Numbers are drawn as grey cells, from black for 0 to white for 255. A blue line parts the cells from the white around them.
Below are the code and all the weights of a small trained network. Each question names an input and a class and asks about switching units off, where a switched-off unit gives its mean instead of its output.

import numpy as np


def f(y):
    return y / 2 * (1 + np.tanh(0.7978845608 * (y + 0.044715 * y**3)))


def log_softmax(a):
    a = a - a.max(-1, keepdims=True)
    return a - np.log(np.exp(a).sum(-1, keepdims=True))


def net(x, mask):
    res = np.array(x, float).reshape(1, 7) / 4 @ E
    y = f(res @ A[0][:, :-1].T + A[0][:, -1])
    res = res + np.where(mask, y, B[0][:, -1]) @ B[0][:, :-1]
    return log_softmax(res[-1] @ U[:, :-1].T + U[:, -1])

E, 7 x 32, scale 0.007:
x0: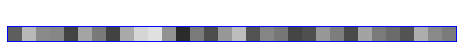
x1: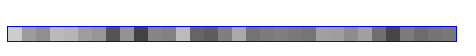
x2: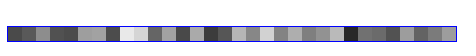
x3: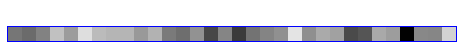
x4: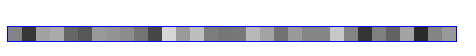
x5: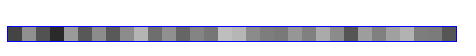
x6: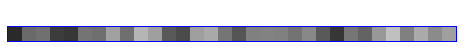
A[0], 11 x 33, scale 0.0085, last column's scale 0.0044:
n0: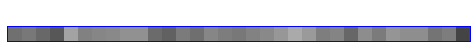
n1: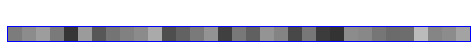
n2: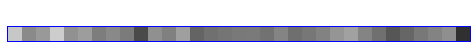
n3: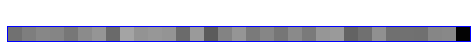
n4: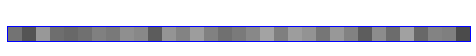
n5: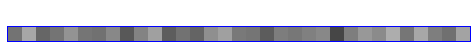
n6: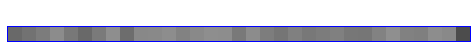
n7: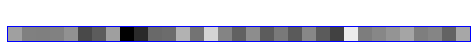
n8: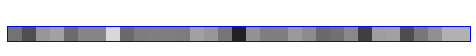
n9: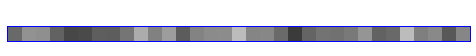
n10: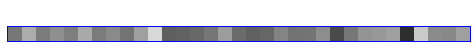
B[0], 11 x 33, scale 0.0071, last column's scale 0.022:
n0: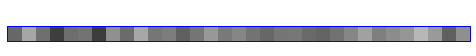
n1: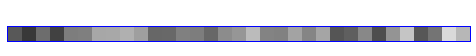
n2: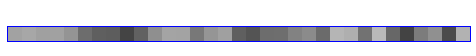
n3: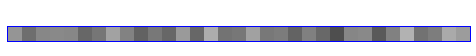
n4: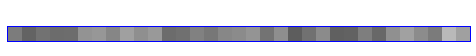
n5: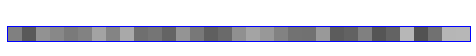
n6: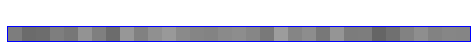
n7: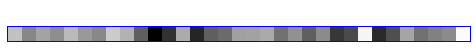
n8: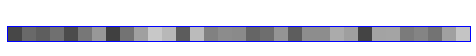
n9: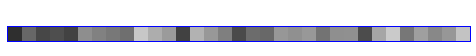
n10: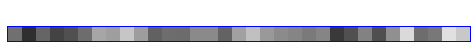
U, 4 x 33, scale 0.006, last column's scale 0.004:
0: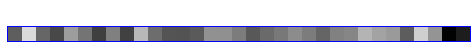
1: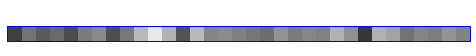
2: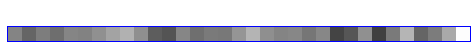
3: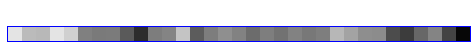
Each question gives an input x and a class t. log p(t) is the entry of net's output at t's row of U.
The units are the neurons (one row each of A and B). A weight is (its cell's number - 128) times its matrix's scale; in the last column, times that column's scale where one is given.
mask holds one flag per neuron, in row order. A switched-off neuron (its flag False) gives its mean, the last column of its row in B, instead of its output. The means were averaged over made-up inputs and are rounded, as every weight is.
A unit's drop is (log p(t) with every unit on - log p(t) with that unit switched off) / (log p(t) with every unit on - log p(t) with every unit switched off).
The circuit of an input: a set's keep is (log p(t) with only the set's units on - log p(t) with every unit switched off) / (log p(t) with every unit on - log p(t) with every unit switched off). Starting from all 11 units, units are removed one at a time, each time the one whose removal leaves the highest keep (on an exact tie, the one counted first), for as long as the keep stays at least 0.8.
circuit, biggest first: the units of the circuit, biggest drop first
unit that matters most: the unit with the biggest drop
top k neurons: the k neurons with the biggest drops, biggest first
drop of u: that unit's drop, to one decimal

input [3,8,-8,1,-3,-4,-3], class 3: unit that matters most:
n2
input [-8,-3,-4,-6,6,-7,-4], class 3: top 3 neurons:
[n2 n10 n1]
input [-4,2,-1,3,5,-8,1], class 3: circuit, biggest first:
[n2 n10]
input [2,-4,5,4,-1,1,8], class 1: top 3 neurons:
[n7 n8 n5]
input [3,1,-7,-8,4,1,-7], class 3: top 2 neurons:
[n10 n2]
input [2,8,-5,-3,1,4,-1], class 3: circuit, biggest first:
[n10 n1]
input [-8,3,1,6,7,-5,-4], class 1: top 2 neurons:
[n8 n7]
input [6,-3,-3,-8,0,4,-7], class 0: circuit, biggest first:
[n10 n9 n8]
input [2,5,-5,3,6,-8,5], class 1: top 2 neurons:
[n8 n2]
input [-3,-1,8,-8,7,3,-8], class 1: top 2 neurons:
[n7 n9]
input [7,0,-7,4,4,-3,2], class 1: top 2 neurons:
[n7 n8]
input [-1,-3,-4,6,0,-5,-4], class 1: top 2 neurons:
[n8 n7]
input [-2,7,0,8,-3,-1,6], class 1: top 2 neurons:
[n7 n8]
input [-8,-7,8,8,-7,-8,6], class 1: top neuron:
[n8]
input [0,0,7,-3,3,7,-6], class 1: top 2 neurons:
[n7 n9]
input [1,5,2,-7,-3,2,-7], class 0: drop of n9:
0.2
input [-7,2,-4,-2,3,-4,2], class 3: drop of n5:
0.1
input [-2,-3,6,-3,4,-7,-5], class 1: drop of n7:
0.9
